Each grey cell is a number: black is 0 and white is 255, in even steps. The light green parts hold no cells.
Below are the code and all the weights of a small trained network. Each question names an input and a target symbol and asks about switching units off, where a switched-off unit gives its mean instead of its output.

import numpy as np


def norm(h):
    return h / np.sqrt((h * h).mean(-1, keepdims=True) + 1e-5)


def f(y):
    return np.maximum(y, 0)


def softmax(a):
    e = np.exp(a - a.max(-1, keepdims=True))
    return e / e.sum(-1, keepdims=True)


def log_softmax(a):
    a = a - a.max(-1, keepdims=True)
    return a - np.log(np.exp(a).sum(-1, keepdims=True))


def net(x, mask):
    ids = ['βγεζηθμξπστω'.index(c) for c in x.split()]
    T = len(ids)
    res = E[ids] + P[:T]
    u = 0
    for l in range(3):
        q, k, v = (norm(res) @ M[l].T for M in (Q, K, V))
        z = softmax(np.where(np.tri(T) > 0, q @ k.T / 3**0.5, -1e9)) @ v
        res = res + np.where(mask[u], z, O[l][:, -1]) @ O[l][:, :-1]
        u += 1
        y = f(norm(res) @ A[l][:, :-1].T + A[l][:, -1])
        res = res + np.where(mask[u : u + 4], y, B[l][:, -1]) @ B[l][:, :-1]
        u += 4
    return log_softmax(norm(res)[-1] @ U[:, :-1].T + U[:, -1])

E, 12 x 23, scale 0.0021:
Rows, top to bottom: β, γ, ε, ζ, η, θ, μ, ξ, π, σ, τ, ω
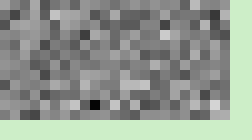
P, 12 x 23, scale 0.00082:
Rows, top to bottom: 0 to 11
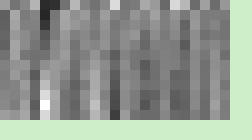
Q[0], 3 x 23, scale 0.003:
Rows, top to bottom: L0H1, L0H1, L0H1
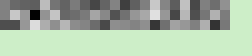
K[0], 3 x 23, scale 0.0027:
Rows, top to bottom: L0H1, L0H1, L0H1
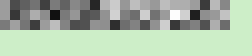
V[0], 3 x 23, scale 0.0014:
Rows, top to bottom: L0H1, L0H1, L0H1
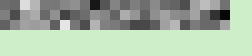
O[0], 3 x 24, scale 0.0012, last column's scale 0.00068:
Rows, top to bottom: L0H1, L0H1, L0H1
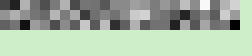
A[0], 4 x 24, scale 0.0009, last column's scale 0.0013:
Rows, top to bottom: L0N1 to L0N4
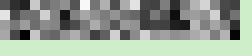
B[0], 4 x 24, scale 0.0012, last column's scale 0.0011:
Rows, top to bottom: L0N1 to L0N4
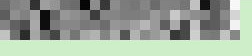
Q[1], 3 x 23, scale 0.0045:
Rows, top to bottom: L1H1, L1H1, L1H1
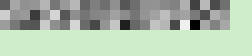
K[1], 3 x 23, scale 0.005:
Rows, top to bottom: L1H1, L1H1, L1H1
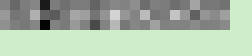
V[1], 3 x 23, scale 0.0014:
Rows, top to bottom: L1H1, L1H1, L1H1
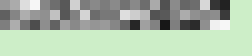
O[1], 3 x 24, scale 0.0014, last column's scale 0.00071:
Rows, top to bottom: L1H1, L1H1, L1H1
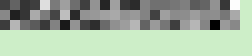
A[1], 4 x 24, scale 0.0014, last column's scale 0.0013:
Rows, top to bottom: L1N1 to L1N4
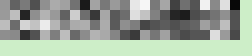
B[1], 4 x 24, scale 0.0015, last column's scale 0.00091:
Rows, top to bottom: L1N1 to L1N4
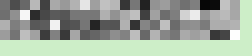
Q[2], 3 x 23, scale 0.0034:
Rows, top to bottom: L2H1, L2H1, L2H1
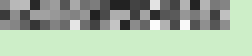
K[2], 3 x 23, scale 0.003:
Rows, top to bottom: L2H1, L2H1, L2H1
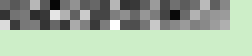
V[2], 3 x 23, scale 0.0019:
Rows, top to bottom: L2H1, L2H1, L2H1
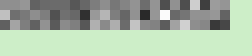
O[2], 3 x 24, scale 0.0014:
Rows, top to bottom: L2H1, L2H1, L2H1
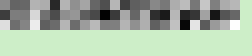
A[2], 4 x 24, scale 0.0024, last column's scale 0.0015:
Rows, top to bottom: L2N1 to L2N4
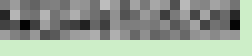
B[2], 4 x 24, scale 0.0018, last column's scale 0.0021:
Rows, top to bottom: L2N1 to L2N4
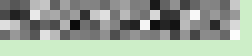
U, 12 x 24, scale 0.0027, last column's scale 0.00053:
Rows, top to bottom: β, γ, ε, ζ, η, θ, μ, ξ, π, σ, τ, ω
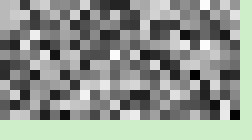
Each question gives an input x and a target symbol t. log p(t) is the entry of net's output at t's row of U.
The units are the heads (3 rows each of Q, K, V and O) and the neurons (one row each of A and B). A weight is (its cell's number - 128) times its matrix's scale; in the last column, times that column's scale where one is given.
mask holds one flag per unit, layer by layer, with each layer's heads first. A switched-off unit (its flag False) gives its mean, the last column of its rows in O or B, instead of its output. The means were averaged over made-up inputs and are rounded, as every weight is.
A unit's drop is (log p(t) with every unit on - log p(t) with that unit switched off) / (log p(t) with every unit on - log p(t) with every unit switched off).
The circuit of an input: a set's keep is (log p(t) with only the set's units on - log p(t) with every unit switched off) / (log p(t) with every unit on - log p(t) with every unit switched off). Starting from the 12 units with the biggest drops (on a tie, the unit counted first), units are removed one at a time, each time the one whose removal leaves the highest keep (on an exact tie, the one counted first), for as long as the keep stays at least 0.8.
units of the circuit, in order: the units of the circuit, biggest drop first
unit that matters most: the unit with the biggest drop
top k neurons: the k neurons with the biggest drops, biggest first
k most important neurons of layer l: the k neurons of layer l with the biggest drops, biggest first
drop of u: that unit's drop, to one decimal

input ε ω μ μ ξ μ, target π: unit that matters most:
L2H1
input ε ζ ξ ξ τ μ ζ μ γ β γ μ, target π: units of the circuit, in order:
(L2H1 L2N1)
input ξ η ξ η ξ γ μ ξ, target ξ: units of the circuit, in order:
(L2H1 L2N4)
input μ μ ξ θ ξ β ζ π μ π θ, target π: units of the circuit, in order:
(L1H1 L2H1)
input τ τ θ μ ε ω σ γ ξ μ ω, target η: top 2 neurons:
(L1N4 L2N4)
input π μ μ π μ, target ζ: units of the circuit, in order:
(L1H1 L2H1 L1N4)
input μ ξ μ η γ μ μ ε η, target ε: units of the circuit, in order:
(L2N3 L1H1)
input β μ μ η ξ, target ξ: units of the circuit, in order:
(L2N4 L2H1)
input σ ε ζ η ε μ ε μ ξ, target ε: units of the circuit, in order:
(L1H1 L2N3)
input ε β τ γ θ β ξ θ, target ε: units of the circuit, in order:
(L0N3 L2N3 L1H1)
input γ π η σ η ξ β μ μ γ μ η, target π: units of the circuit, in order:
(L2H1 L0N3)
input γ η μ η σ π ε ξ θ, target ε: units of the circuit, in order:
(L1H1 L2N3)
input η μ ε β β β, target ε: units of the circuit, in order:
(L2N3 L1H1)
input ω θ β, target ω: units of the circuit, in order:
(L1H1)
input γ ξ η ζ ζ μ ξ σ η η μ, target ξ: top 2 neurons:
(L2N1 L0N1)
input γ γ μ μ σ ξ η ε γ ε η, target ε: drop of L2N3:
0.6
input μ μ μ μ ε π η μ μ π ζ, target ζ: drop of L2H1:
1.0
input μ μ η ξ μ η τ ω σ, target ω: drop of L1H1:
1.6
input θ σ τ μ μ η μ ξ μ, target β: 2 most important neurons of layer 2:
(L2N4 L2N3)
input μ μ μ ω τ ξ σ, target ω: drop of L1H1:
1.9
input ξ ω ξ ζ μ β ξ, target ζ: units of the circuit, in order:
(L2H1)
